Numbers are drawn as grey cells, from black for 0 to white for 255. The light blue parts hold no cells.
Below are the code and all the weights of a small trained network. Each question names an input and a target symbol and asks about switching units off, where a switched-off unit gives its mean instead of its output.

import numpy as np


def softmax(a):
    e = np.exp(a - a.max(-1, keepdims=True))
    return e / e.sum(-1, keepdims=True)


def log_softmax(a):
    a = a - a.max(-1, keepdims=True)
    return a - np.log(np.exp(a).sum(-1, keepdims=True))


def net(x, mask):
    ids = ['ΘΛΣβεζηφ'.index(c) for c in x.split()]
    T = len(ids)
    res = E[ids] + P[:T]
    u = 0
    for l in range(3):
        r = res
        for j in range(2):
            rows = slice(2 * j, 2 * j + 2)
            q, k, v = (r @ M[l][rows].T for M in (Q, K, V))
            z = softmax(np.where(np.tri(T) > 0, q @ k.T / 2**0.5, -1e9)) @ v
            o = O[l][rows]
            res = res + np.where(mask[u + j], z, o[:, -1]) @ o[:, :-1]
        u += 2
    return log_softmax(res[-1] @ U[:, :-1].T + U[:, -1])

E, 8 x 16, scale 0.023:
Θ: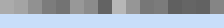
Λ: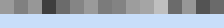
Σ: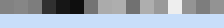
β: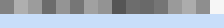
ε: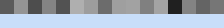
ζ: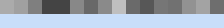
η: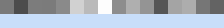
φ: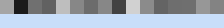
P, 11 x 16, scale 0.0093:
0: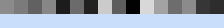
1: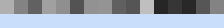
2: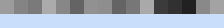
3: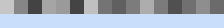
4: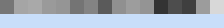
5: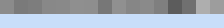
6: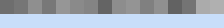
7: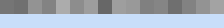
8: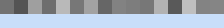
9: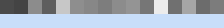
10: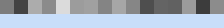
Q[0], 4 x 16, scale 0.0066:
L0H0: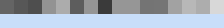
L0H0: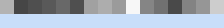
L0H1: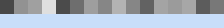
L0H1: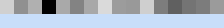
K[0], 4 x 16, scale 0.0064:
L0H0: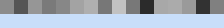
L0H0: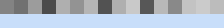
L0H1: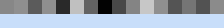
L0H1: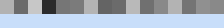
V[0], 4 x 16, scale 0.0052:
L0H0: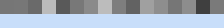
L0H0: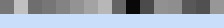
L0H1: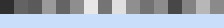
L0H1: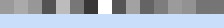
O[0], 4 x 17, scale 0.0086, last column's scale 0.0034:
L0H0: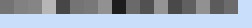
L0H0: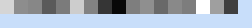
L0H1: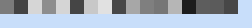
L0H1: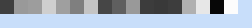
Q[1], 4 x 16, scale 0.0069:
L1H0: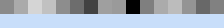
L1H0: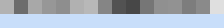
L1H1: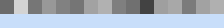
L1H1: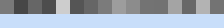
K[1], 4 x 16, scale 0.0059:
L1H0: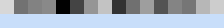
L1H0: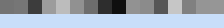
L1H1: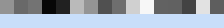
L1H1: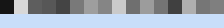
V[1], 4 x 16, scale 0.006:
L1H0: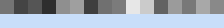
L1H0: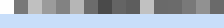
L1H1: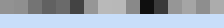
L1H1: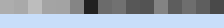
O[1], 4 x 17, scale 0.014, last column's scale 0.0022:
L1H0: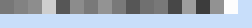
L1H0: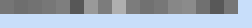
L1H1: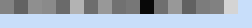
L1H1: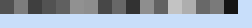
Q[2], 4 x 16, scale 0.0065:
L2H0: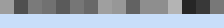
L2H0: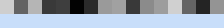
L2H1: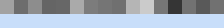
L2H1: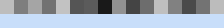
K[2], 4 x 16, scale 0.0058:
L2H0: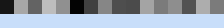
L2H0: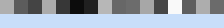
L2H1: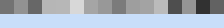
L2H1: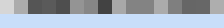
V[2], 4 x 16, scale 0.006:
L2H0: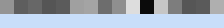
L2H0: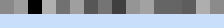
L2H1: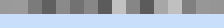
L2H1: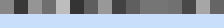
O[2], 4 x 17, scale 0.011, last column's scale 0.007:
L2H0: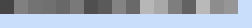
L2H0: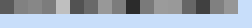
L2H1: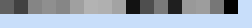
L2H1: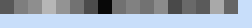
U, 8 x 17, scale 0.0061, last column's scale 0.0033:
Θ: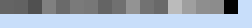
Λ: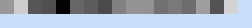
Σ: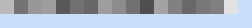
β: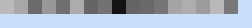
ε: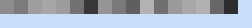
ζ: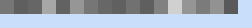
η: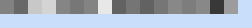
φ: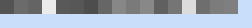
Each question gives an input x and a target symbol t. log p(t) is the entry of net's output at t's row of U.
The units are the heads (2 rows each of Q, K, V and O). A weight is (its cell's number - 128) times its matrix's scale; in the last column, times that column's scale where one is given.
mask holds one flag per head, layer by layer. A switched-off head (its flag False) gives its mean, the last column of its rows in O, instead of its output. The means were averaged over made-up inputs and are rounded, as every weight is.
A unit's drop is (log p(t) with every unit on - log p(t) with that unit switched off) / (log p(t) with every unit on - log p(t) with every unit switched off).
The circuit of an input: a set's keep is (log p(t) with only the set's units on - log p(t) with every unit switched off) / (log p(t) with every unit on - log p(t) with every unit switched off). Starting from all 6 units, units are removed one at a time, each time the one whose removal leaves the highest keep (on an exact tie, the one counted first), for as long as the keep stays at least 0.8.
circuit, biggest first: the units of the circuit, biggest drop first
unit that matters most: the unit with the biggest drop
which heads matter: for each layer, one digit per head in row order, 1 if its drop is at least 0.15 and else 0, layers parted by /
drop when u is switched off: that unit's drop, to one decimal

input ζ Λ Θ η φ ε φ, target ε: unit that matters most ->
L0H0
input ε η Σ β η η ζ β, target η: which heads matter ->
11 / 01 / 01
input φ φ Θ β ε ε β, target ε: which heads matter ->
10 / 11 / 11
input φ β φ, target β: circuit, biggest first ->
[L0H0; L2H1; L1H0]
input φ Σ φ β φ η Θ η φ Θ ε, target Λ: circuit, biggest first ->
[L1H0; L2H1]
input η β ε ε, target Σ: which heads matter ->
01 / 00 / 10
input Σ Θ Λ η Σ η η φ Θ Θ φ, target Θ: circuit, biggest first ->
[L0H0; L1H0; L1H1]
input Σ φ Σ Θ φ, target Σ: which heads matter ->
10 / 01 / 00
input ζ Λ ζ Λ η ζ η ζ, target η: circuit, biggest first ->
[L2H1; L0H1]
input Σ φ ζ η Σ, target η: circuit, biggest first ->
[L2H1; L2H0; L0H1]
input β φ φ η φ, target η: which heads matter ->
11 / 01 / 00
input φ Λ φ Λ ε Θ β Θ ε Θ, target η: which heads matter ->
01 / 01 / 11
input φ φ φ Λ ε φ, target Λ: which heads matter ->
11 / 10 / 11
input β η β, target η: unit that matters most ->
L1H0
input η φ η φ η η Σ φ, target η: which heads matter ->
01 / 01 / 00
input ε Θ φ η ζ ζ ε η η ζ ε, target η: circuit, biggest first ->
[L0H1; L1H1]
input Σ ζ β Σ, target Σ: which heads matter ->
00 / 01 / 11
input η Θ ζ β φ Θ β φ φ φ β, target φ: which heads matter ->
00 / 10 / 00
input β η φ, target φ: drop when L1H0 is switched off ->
0.4
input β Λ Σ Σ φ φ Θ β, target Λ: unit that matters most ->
L0H0
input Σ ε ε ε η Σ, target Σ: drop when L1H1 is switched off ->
0.0
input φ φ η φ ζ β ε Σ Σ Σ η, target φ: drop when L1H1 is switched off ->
0.2
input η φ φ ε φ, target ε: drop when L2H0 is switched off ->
0.3
